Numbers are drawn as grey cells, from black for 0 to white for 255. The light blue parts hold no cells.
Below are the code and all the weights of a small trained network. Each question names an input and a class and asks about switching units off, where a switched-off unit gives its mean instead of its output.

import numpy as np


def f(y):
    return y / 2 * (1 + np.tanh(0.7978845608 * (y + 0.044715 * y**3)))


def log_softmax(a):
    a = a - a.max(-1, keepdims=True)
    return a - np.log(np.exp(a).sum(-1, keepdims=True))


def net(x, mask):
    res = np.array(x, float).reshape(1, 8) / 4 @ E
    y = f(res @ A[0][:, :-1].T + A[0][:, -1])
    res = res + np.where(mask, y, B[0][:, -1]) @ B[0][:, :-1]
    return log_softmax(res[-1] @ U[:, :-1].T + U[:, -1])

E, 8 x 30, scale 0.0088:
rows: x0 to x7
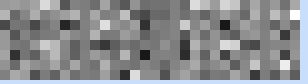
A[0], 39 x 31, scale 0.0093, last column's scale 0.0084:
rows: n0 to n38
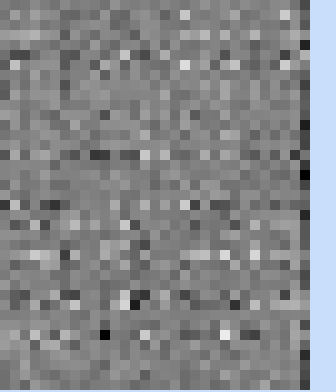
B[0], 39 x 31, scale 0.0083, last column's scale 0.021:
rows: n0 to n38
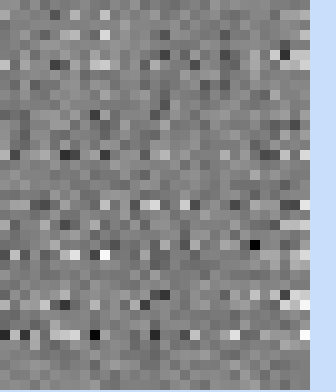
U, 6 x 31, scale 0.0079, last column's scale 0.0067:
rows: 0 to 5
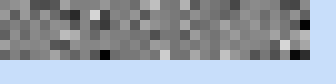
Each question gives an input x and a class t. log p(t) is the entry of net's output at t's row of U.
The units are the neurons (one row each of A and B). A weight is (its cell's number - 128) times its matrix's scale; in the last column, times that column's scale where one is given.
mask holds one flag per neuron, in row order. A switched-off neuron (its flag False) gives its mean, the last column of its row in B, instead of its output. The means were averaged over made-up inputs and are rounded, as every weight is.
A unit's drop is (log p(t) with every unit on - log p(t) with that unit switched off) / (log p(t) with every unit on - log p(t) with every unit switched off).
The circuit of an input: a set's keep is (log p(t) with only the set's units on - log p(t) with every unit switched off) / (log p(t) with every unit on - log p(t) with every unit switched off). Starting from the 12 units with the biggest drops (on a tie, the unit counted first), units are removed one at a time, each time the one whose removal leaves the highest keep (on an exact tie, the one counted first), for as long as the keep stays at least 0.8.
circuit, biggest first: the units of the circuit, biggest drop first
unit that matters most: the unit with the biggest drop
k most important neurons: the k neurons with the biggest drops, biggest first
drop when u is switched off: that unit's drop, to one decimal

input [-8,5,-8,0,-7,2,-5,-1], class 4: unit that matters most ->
n30
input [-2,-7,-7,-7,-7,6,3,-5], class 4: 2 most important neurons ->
n29; n5
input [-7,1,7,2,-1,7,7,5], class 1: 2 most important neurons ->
n33; n25
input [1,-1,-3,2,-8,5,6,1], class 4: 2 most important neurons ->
n5; n29
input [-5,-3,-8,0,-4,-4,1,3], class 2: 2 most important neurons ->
n20; n25
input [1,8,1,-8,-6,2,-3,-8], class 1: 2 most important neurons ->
n30; n33
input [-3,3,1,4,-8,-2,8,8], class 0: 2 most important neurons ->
n20; n15
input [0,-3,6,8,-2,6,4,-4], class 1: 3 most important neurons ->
n33; n25; n3
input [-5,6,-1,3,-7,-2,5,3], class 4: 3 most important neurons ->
n5; n29; n15
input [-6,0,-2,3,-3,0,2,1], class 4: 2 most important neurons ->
n5; n29
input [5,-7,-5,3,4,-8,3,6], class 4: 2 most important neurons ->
n15; n6
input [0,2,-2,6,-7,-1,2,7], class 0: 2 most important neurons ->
n33; n30
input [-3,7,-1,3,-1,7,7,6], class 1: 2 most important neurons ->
n33; n25
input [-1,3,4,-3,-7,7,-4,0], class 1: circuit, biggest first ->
n33
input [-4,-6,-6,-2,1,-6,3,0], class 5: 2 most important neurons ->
n15; n33
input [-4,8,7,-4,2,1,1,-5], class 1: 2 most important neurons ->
n33; n30
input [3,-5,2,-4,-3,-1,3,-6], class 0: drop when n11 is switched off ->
0.0
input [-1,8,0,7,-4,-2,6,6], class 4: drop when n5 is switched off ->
0.1
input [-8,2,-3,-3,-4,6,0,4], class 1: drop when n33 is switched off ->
0.2
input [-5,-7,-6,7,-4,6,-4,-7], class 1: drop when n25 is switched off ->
0.1
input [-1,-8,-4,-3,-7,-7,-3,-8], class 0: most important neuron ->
n20
